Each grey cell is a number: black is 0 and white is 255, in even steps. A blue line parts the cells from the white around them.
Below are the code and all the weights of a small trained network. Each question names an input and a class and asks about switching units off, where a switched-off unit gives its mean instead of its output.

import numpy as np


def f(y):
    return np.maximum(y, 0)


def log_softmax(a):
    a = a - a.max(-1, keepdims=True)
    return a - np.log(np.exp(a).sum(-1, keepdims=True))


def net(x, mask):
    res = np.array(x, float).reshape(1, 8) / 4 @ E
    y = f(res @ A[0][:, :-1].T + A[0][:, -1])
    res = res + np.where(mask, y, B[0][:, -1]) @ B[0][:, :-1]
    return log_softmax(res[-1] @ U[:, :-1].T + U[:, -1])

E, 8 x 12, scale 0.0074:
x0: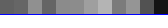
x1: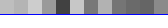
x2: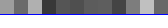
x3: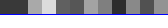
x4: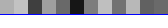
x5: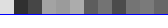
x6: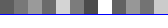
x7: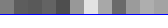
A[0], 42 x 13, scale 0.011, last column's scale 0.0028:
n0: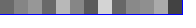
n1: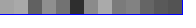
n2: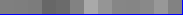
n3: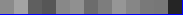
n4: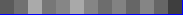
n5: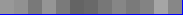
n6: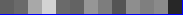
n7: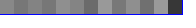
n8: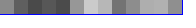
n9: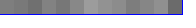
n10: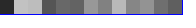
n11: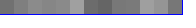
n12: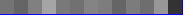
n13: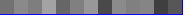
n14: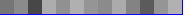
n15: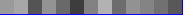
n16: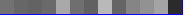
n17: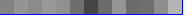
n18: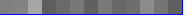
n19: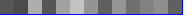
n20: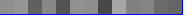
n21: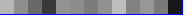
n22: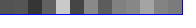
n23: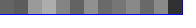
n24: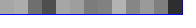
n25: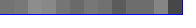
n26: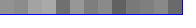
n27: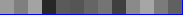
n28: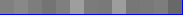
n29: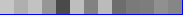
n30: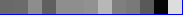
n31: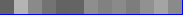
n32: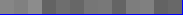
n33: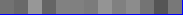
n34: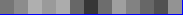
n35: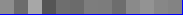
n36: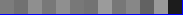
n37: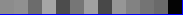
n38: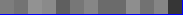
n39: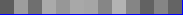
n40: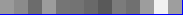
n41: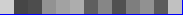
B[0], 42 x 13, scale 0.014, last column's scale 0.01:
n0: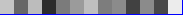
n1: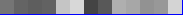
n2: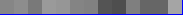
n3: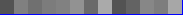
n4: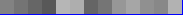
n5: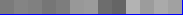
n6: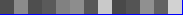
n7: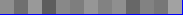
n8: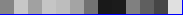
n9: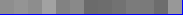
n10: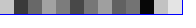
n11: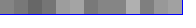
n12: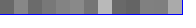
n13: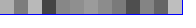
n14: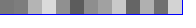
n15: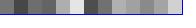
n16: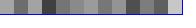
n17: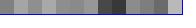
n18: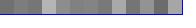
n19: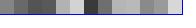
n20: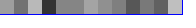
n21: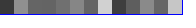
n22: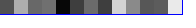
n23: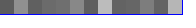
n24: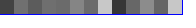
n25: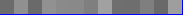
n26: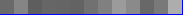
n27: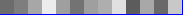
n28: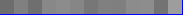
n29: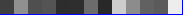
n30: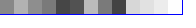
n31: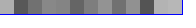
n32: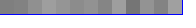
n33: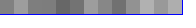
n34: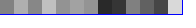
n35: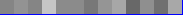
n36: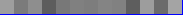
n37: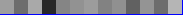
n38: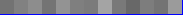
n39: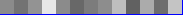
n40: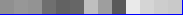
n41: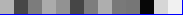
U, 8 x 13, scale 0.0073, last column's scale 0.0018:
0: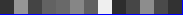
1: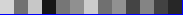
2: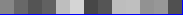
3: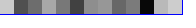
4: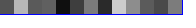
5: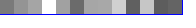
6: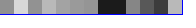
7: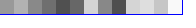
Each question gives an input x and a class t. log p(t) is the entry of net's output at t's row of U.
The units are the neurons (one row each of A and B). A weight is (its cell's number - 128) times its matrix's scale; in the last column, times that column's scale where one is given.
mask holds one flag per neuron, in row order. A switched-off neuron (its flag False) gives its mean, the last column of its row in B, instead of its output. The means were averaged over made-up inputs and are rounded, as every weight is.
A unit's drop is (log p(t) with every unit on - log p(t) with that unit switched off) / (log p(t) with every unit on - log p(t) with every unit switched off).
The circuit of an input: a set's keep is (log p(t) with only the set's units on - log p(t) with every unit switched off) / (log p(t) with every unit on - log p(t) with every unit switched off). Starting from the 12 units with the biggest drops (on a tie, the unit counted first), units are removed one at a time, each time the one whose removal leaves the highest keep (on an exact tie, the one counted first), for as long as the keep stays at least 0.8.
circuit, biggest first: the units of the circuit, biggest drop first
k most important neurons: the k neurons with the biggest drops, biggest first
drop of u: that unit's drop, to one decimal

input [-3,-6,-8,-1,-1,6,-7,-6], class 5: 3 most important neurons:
n14, n0, n39
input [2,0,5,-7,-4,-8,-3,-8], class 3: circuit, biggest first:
n10
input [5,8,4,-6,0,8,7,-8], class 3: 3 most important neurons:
n41, n22, n8
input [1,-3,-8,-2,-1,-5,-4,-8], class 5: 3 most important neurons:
n39, n14, n8
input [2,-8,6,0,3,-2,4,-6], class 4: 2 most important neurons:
n22, n8
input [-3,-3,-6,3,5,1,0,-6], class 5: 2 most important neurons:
n14, n8
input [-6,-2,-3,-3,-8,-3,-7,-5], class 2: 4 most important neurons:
n19, n0, n11, n4
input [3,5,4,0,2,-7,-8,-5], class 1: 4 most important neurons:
n13, n37, n41, n20
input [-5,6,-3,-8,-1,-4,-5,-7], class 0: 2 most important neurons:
n24, n21
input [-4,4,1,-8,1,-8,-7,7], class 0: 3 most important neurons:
n21, n24, n41
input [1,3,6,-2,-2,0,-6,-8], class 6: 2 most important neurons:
n34, n0
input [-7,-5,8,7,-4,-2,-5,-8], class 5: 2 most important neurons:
n27, n8
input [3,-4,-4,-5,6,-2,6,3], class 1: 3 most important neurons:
n0, n16, n19
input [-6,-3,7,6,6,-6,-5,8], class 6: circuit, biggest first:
n8
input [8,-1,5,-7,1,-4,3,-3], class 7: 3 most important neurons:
n30, n6, n33
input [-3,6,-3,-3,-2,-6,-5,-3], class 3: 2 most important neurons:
n10, n22
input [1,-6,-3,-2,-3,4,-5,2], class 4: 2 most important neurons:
n22, n0
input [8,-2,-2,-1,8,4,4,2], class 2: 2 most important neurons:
n1, n15
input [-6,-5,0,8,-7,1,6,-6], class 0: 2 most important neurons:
n6, n23
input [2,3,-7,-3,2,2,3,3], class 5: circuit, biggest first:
n14
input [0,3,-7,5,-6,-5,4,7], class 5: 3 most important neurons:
n39, n14, n34
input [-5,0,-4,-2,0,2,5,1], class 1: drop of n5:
-0.1
